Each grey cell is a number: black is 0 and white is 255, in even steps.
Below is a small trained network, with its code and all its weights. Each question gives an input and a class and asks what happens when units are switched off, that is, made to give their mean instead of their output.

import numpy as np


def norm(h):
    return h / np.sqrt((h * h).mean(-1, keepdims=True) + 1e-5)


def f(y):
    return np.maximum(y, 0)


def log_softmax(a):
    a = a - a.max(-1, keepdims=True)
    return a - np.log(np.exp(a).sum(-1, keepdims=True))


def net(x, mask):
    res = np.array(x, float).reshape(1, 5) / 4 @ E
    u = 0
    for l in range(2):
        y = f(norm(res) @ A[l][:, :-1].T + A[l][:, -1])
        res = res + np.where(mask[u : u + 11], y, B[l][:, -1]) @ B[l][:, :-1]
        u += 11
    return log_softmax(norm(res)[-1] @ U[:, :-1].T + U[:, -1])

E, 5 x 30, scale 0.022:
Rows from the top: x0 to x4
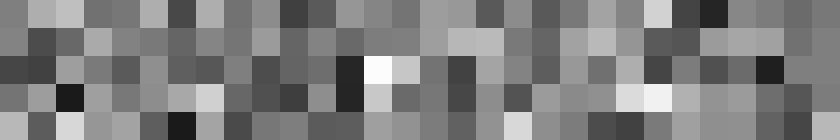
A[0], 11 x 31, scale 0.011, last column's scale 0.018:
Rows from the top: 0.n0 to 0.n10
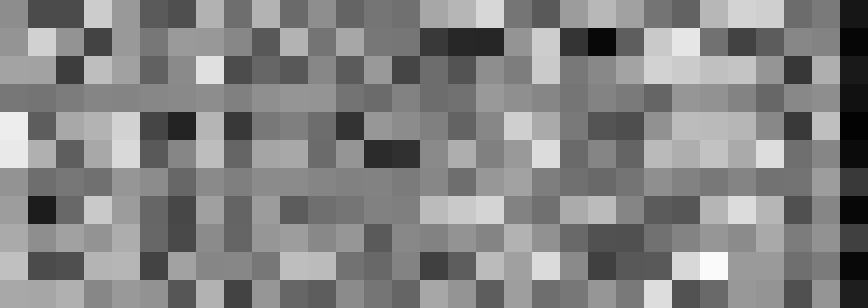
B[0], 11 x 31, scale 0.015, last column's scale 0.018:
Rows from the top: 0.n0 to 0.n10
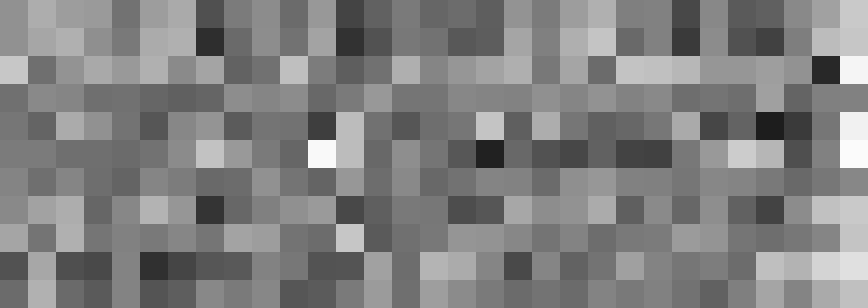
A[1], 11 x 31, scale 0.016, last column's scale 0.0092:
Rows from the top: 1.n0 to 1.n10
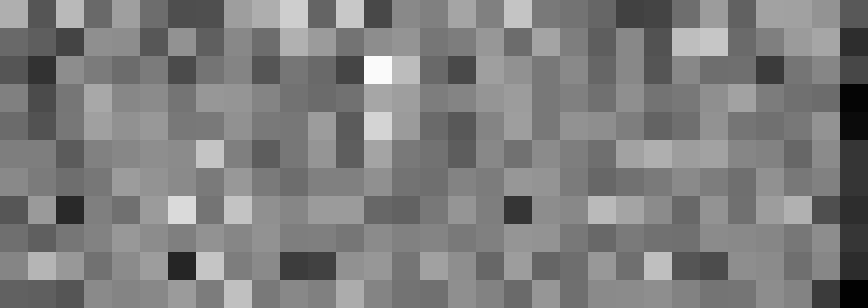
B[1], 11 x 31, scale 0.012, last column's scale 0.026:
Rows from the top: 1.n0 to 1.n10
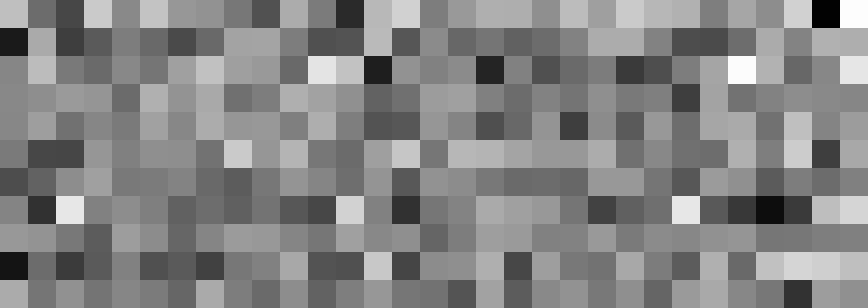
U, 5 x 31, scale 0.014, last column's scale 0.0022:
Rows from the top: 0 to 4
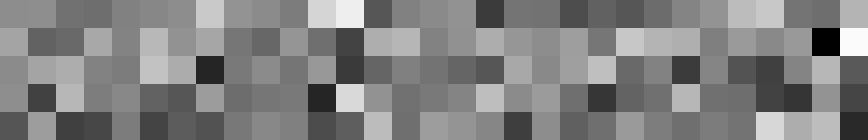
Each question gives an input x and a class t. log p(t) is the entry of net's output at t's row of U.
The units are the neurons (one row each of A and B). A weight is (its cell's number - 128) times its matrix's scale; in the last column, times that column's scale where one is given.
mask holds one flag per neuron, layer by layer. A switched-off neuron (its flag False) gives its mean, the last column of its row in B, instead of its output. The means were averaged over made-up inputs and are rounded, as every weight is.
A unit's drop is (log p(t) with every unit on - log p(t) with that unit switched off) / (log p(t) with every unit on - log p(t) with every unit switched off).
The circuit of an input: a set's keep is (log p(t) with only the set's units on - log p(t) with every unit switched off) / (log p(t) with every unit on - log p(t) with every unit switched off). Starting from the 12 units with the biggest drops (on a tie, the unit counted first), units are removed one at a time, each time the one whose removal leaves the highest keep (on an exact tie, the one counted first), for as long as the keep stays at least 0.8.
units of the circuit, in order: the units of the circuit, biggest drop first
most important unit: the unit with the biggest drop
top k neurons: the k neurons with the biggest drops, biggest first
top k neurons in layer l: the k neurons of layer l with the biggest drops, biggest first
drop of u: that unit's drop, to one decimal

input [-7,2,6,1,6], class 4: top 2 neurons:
[0.n9, 1.n1]
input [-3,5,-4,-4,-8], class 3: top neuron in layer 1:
[1.n7]
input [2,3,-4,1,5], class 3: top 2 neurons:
[0.n4, 1.n2]
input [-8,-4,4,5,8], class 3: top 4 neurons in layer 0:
[0.n4, 0.n2, 0.n5, 0.n10]
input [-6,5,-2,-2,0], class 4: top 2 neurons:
[0.n9, 0.n1]
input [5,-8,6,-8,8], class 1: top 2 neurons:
[1.n0, 1.n7]
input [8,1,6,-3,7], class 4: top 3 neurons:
[1.n9, 1.n7, 0.n10]
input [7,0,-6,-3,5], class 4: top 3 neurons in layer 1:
[1.n9, 1.n2, 1.n7]
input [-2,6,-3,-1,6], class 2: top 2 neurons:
[0.n7, 0.n0]
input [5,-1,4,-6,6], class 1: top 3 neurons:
[1.n0, 1.n7, 0.n9]
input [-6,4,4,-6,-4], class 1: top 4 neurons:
[1.n0, 0.n9, 1.n9, 0.n10]
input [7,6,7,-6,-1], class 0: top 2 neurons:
[1.n2, 0.n9]
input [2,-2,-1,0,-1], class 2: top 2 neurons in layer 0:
[0.n1, 0.n9]
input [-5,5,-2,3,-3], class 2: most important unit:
0.n0
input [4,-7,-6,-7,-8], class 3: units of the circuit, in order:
[1.n7, 1.n2]
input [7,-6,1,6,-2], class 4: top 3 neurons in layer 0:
[0.n10, 0.n7, 0.n0]
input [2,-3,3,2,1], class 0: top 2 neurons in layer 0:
[0.n0, 0.n7]
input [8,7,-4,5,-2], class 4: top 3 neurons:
[0.n10, 1.n9, 0.n1]
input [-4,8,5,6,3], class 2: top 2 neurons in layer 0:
[0.n7, 0.n0]
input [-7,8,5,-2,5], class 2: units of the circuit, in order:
[0.n7]
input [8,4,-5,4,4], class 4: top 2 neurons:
[0.n10, 1.n9]
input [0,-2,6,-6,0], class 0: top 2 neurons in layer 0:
[0.n8, 0.n2]
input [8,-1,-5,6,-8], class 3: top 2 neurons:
[1.n7, 0.n9]
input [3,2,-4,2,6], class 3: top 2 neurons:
[0.n4, 1.n2]
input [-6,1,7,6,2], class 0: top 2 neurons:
[1.n2, 1.n0]
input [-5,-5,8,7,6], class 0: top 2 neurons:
[1.n2, 1.n0]
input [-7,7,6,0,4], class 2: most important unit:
0.n7
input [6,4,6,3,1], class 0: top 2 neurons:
[1.n2, 0.n9]
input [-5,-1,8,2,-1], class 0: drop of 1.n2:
0.4
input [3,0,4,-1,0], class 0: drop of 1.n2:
0.6
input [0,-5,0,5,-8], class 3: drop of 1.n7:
1.0
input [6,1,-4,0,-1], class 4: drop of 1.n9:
0.5
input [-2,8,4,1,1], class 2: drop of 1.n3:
0.0
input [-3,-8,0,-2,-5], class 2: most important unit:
0.n1
